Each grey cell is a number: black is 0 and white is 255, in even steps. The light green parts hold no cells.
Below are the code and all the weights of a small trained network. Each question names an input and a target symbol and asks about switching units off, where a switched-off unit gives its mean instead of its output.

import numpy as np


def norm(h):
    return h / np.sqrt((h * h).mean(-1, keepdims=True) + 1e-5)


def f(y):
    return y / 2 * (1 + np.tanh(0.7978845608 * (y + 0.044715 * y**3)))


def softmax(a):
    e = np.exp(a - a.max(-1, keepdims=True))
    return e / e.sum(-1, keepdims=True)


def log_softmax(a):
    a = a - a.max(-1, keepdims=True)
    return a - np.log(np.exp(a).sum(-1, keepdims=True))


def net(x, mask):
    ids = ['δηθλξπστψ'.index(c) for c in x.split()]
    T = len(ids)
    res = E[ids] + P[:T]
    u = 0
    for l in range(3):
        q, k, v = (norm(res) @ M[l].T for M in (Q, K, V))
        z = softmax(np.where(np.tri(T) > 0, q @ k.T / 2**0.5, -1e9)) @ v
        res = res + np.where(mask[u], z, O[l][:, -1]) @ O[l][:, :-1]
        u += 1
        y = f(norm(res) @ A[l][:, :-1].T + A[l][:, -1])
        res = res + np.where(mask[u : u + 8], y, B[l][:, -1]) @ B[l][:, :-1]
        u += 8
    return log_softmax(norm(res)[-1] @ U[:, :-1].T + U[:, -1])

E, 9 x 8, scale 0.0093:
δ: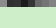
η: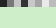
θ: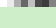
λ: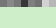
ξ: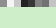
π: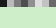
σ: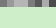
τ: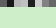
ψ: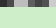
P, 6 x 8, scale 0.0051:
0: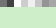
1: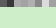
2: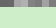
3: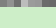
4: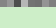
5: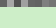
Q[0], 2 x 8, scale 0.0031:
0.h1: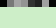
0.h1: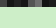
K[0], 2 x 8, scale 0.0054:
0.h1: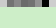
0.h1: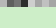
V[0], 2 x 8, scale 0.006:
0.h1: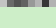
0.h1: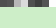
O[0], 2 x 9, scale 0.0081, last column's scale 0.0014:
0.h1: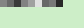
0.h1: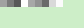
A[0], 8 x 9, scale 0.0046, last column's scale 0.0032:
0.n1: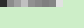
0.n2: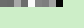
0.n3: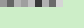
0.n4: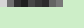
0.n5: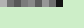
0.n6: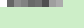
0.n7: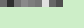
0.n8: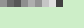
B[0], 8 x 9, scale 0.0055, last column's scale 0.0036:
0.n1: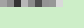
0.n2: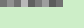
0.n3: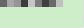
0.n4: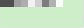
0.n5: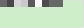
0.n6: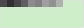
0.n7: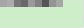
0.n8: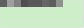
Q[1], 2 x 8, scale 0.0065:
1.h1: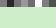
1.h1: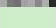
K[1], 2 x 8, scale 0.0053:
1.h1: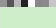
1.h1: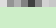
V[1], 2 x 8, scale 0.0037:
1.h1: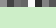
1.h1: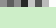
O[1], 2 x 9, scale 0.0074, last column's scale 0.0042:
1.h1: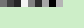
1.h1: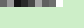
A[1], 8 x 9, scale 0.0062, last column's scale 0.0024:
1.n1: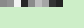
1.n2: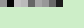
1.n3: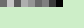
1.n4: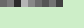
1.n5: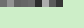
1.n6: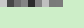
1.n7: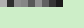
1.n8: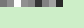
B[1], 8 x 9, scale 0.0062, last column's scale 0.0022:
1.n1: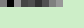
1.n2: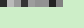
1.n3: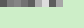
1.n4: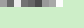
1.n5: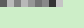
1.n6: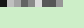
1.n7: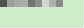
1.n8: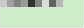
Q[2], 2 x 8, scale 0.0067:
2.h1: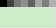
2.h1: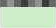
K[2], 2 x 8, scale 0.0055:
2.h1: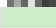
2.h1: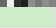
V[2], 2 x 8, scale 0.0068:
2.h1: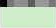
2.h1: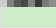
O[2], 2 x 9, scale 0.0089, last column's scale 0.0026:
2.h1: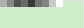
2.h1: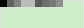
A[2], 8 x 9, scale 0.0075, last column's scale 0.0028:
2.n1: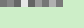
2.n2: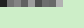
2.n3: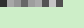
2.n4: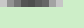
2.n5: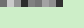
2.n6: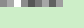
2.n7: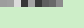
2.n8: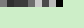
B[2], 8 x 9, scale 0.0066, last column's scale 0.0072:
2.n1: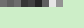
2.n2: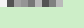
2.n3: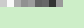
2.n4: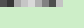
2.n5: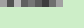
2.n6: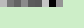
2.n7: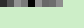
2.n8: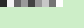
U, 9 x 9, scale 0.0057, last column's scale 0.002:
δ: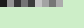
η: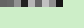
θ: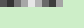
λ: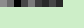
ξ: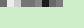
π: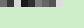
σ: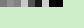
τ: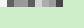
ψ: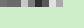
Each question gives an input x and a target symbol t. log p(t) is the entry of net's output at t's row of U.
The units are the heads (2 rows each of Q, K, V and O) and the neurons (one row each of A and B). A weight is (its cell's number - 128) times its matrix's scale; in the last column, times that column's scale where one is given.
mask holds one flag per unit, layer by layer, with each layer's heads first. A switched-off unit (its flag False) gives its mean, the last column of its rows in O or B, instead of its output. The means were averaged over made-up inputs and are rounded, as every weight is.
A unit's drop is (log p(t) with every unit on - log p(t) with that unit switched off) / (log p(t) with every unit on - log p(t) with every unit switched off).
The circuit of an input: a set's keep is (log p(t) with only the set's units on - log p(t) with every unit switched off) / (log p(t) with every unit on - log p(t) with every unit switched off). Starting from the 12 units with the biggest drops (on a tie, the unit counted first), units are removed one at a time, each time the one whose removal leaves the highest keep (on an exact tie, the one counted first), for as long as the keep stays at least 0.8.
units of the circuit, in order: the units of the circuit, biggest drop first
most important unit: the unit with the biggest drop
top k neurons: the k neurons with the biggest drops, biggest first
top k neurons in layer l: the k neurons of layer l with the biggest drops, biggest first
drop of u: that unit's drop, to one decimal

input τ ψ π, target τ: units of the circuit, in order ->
2.h1
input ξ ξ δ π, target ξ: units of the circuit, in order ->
1.h1, 2.n3
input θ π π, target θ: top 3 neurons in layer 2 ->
2.n8, 2.n2, 2.n1
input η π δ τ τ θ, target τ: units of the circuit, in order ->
2.h1, 2.n4
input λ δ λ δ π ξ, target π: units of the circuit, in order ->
0.h1, 2.n8, 2.n5
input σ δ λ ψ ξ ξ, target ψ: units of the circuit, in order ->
0.h1, 2.n8
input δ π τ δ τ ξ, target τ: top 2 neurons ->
2.n4, 1.n8
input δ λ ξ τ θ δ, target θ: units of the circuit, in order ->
2.h1, 0.n4
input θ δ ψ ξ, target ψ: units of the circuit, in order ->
0.h1, 2.n1
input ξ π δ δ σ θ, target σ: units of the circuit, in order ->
0.h1, 1.h1, 2.n6
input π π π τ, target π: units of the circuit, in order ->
2.n8, 0.h1
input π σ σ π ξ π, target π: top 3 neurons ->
2.n5, 2.n8, 1.n1
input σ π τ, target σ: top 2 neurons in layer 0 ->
0.n1, 0.n3
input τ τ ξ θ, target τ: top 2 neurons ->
1.n2, 2.n4
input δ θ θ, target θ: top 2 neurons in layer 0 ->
0.n3, 0.n1
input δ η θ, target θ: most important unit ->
2.n4
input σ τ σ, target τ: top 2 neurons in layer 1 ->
1.n2, 1.n6
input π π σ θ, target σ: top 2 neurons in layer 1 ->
1.n8, 1.n1
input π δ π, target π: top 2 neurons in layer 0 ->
0.n4, 0.n6
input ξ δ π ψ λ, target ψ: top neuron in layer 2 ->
2.n8
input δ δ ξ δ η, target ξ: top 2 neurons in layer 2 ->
2.n3, 2.n5
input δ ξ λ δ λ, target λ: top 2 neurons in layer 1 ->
1.n4, 1.n5
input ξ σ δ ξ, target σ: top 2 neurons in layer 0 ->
0.n4, 0.n1
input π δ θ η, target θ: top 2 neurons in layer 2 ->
2.n2, 2.n8
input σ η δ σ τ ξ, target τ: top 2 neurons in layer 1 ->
1.n8, 1.n6
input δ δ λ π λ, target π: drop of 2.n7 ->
0.1
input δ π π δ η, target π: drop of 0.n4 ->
0.0
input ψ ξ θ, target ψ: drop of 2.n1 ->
0.1
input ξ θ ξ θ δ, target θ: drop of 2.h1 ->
0.9
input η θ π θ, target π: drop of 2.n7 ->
0.2
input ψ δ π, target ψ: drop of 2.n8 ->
0.2
